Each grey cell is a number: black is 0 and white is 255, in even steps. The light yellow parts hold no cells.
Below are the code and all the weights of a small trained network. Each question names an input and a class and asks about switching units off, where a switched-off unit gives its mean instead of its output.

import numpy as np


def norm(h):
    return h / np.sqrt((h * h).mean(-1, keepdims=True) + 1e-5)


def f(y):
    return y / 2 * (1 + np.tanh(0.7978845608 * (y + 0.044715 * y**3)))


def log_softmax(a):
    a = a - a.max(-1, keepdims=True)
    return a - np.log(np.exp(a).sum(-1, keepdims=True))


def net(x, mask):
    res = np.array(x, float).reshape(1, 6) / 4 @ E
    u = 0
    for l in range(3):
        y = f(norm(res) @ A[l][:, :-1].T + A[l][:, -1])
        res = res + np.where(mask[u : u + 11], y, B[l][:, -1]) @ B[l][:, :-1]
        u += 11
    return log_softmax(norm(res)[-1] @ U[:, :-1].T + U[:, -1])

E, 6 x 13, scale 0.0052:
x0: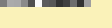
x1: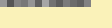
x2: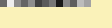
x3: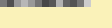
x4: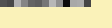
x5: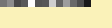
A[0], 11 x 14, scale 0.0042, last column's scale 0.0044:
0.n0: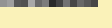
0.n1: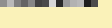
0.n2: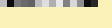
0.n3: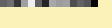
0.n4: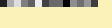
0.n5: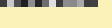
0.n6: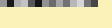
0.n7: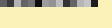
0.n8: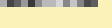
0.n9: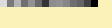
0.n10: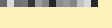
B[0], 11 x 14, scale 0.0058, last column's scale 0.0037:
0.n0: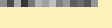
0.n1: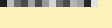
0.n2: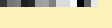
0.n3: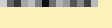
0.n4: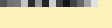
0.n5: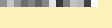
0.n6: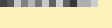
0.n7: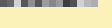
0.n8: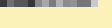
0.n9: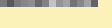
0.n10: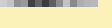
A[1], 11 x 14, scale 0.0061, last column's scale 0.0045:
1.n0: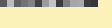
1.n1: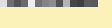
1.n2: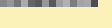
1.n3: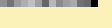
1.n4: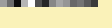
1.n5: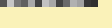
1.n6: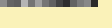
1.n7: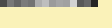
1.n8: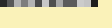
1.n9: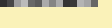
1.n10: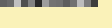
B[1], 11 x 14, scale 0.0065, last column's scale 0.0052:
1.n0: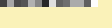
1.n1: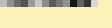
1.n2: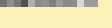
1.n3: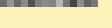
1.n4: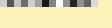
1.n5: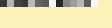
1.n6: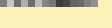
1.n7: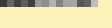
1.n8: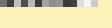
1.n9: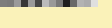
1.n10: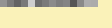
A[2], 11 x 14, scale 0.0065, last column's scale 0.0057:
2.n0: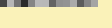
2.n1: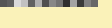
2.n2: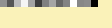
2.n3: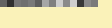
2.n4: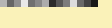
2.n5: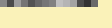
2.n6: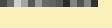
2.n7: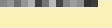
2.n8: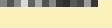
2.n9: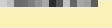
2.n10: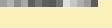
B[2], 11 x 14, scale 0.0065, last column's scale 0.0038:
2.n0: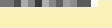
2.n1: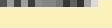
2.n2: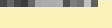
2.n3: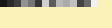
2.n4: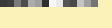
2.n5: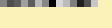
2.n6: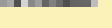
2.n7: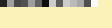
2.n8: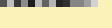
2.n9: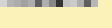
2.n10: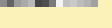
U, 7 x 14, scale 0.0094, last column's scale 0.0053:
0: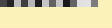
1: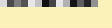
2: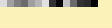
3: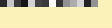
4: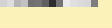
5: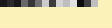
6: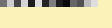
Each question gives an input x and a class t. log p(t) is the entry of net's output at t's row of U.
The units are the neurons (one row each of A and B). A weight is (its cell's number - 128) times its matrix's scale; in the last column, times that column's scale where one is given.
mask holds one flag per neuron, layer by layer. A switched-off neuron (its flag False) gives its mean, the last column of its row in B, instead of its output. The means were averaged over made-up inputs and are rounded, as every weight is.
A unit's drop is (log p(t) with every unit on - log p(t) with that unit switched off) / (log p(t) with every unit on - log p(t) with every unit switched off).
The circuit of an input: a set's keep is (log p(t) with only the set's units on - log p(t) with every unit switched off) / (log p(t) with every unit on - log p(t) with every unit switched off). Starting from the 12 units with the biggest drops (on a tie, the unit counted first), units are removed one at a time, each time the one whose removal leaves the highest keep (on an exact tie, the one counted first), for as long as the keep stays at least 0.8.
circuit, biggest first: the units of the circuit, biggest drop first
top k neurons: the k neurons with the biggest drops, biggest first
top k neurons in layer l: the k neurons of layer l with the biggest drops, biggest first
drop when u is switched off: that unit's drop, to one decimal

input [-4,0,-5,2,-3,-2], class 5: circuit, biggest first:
0.n2
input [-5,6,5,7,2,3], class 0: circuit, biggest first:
0.n7; 1.n8
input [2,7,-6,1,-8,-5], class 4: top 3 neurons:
0.n2; 2.n9; 0.n1
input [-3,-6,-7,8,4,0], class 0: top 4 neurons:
0.n6; 0.n7; 1.n8; 1.n9
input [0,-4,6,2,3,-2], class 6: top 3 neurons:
0.n4; 1.n5; 0.n10
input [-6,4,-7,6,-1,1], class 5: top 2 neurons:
0.n2; 2.n3
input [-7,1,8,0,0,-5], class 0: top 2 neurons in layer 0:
0.n6; 0.n7
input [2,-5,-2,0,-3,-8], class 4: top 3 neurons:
0.n10; 2.n10; 1.n2
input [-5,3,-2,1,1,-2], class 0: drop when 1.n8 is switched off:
0.1
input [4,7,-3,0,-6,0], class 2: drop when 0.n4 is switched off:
0.1
